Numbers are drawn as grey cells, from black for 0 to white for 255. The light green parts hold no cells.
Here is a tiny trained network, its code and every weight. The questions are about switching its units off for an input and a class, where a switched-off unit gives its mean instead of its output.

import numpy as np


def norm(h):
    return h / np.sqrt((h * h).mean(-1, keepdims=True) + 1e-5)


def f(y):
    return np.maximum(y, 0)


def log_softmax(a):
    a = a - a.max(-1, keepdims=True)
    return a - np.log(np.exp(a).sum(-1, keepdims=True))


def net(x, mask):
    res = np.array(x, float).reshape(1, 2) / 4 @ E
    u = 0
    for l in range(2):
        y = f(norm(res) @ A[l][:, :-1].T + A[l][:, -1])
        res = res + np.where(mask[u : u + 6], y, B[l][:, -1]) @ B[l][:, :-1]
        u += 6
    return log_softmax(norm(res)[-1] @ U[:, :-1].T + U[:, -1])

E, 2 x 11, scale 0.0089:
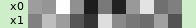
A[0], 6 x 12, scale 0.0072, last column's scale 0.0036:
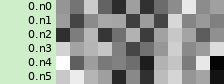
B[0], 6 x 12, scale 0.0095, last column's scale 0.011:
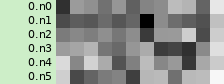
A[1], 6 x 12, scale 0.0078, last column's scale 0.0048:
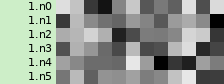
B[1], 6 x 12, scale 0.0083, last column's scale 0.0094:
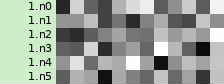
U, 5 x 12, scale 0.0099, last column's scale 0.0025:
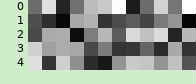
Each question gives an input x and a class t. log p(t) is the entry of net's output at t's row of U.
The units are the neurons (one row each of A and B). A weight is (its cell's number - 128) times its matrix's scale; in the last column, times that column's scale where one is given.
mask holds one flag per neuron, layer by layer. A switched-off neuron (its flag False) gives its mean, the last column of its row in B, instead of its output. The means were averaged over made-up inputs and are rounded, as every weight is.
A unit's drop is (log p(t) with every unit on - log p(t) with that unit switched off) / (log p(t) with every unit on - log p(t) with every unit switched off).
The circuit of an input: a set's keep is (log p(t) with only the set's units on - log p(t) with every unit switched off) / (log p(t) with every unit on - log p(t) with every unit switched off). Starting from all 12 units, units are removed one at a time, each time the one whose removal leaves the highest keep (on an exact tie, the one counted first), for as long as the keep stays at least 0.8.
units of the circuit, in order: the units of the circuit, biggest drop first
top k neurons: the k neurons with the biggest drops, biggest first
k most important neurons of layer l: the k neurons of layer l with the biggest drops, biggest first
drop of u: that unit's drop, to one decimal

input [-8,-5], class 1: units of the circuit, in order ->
1.n0
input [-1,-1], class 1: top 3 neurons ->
0.n2, 0.n3, 0.n0
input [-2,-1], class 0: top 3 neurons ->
0.n0, 0.n2, 1.n3
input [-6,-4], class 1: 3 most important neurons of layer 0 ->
0.n3, 0.n4, 0.n2
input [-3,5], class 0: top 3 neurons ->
0.n0, 0.n2, 1.n4
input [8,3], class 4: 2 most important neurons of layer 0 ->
0.n5, 0.n4
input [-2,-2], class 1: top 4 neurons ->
0.n3, 0.n2, 1.n0, 0.n0
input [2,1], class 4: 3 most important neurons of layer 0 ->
0.n5, 0.n4, 0.n3
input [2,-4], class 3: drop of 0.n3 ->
0.1
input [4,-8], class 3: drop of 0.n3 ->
0.3
